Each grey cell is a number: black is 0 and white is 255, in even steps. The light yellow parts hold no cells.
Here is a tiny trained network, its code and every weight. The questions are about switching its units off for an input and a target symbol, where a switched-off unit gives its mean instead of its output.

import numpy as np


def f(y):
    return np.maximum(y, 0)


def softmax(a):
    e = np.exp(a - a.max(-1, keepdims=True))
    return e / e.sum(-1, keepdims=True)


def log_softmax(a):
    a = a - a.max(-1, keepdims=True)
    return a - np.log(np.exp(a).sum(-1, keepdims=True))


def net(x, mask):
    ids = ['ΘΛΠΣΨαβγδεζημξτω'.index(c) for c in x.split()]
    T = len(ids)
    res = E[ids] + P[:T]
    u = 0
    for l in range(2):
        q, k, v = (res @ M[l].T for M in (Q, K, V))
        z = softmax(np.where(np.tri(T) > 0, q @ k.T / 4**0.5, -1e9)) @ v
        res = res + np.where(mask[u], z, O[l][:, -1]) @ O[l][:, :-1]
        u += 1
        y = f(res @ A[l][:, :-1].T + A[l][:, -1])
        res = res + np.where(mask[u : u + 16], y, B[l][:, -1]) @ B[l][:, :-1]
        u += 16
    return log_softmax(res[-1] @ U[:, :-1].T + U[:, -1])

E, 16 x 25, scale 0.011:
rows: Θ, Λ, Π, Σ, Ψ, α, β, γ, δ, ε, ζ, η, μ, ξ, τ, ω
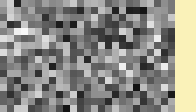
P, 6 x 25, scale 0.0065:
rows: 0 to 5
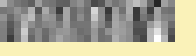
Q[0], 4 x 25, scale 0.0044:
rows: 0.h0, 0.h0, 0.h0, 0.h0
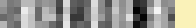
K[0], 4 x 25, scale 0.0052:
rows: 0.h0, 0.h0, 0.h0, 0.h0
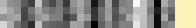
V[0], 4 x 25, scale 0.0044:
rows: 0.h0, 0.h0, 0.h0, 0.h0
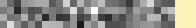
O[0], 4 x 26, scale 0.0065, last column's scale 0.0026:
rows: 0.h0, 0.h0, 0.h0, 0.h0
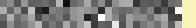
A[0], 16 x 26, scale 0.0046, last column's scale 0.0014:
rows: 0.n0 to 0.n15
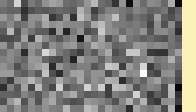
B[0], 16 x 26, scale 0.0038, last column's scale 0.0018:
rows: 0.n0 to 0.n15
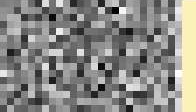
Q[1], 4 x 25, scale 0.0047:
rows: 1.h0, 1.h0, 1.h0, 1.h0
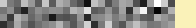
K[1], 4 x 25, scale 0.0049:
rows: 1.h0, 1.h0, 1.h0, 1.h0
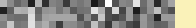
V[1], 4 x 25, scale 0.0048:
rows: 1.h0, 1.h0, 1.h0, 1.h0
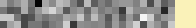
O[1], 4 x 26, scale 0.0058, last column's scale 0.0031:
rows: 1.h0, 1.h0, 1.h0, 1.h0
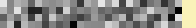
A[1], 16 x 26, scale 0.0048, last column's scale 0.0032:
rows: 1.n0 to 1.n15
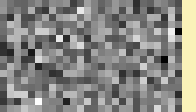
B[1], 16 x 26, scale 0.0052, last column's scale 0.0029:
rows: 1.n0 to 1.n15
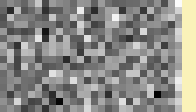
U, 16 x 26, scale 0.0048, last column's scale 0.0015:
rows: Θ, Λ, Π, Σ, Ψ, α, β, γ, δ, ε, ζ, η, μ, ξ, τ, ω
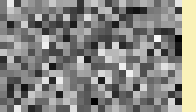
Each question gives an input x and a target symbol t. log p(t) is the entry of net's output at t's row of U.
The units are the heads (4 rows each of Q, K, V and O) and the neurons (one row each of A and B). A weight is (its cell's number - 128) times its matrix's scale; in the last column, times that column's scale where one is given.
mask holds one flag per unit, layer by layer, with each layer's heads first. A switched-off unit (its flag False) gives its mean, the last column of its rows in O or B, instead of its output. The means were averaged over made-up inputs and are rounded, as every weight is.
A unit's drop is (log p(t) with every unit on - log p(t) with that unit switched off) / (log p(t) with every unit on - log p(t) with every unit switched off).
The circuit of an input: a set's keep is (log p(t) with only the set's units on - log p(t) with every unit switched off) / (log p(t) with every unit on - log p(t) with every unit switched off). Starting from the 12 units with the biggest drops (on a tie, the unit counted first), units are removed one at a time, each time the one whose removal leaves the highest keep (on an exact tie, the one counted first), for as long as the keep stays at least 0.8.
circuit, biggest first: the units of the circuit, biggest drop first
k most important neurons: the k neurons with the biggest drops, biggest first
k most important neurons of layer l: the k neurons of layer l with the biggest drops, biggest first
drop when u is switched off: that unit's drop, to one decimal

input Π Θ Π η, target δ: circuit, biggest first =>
1.h0; 0.h0
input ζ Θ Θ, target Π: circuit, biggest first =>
0.h0; 1.h0
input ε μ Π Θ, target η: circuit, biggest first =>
0.h0; 1.h0; 0.n0
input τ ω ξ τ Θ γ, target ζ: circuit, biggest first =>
1.h0; 1.n10; 0.h0; 0.n13
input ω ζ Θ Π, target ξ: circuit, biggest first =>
0.h0; 1.h0
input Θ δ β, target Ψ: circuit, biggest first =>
0.h0
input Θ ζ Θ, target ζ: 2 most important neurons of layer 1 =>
1.n10; 1.n1
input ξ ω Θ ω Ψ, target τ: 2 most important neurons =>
1.n6; 1.n2
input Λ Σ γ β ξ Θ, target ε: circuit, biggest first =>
1.h0; 1.n14; 0.h0
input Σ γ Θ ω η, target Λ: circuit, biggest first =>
0.h0; 1.n5; 0.n4
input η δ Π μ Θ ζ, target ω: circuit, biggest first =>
1.h0; 0.h0; 1.n2; 0.n9
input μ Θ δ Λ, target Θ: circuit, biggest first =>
1.h0; 1.n7; 0.h0
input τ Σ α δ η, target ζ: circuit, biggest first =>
1.h0; 1.n10; 0.h0
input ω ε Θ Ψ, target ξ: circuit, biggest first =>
0.h0
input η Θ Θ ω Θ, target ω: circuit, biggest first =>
1.h0; 0.h0; 1.n2; 0.n7
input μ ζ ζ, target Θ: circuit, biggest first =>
1.h0; 0.h0
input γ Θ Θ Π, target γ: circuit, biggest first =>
1.h0; 1.n14; 0.h0
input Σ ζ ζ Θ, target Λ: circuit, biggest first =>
0.h0; 0.n4; 1.n5
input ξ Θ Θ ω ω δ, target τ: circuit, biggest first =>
1.h0; 1.n6; 0.h0
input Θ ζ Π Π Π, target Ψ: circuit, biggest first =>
0.h0
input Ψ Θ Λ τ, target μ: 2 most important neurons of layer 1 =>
1.n4; 1.n15
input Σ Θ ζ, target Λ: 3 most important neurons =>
1.n5; 0.n4; 0.n3
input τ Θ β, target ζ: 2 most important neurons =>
1.n10; 0.n13
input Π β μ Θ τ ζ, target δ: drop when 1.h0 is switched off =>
1.0
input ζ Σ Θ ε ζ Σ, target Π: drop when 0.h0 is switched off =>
1.0
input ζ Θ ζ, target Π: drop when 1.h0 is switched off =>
0.2
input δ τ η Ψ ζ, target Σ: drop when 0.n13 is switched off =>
0.0
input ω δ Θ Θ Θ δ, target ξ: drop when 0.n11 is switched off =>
0.1
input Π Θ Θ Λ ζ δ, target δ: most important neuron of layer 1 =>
1.n11
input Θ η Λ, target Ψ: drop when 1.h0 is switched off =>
0.3
